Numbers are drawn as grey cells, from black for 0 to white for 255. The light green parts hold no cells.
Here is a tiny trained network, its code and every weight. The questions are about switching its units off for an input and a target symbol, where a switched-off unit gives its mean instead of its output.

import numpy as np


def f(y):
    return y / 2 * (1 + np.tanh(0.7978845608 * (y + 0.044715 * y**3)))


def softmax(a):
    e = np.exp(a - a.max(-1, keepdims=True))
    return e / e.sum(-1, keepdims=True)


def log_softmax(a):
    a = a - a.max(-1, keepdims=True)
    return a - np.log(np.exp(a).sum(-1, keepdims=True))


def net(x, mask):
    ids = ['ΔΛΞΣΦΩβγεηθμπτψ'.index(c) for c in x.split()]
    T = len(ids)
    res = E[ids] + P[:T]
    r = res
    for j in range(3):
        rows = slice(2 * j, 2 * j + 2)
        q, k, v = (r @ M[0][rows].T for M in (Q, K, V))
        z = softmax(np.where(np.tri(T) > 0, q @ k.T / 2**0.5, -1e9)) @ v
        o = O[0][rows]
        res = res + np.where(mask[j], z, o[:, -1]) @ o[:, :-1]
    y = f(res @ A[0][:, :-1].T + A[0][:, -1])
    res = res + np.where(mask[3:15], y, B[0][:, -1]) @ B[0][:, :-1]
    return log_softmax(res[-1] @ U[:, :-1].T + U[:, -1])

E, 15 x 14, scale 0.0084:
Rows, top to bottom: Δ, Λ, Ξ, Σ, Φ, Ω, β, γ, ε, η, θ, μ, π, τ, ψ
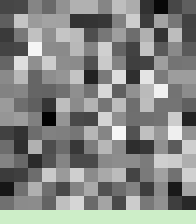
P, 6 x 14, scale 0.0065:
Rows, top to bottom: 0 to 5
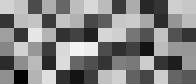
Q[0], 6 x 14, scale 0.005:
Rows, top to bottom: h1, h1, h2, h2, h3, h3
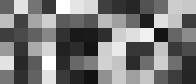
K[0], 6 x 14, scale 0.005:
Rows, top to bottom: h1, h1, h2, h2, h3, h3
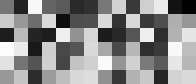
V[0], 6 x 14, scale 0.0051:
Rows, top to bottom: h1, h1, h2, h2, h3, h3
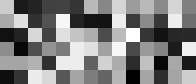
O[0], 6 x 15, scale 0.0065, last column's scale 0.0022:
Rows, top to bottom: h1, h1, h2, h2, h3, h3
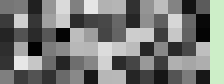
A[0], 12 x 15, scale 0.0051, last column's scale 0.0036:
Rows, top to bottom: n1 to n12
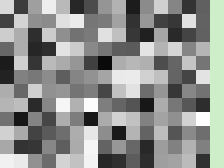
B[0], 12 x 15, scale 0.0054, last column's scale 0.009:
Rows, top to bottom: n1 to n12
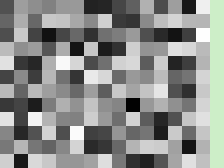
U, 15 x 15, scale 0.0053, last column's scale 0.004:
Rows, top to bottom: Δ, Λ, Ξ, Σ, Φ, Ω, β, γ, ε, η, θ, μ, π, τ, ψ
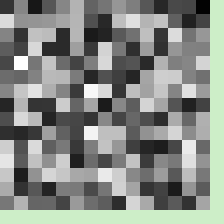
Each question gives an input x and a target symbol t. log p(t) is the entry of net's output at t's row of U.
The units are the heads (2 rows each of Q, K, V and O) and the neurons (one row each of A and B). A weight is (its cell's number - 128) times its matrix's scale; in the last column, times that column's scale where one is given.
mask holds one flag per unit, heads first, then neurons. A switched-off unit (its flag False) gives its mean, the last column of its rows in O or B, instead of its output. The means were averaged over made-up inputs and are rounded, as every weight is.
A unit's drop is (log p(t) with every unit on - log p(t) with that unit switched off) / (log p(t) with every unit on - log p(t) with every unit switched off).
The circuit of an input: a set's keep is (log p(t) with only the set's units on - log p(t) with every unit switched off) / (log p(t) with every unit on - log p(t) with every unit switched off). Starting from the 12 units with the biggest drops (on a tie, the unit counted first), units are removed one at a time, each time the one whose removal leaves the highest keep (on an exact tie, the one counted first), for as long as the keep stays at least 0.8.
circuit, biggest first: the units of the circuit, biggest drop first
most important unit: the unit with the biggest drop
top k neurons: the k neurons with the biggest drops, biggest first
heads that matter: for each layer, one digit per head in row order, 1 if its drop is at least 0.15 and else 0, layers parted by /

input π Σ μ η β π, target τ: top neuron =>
[n3]
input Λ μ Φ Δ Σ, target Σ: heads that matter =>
001
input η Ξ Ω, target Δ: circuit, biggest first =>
[h1 n3 h2]
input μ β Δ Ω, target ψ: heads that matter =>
110
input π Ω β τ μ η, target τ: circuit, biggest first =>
[h3 h2 n3]
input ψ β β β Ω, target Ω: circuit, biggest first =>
[h1 n2]
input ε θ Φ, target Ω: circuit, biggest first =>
[h2 h1]
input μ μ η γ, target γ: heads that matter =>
101
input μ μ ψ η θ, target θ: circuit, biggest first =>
[h3 n11 n9]
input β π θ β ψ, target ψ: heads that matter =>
111
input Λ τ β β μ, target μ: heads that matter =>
000
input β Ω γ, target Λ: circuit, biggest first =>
[n7 h3 n1 h2]
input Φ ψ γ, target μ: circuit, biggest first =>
[h1 h2]
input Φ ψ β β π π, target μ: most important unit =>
h1
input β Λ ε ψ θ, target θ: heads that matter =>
001
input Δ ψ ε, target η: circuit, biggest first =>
[h2 n6]
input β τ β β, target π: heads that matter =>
100
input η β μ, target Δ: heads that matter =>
111
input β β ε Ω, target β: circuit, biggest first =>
[h3 n4 n1]
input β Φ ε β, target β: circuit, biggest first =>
[h3 n3]
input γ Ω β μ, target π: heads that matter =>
100
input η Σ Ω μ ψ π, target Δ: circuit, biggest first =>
[h1 n3 h2]
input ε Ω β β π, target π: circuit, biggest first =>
[n3 n1]
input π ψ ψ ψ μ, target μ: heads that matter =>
100
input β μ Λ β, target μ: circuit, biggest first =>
[h2 h3 n4 n12]
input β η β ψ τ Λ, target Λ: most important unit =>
n7
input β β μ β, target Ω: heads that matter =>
110
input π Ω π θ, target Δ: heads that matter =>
010
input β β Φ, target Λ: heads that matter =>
101
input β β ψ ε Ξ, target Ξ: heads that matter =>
111
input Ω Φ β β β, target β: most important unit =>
n3
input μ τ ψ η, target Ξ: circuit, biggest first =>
[h2 h1]
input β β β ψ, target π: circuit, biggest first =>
[n12 h1]
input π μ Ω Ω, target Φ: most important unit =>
h3
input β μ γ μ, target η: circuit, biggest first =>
[h1 n1 n8]
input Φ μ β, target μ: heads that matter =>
110
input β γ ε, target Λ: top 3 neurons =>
[n7 n1 n12]
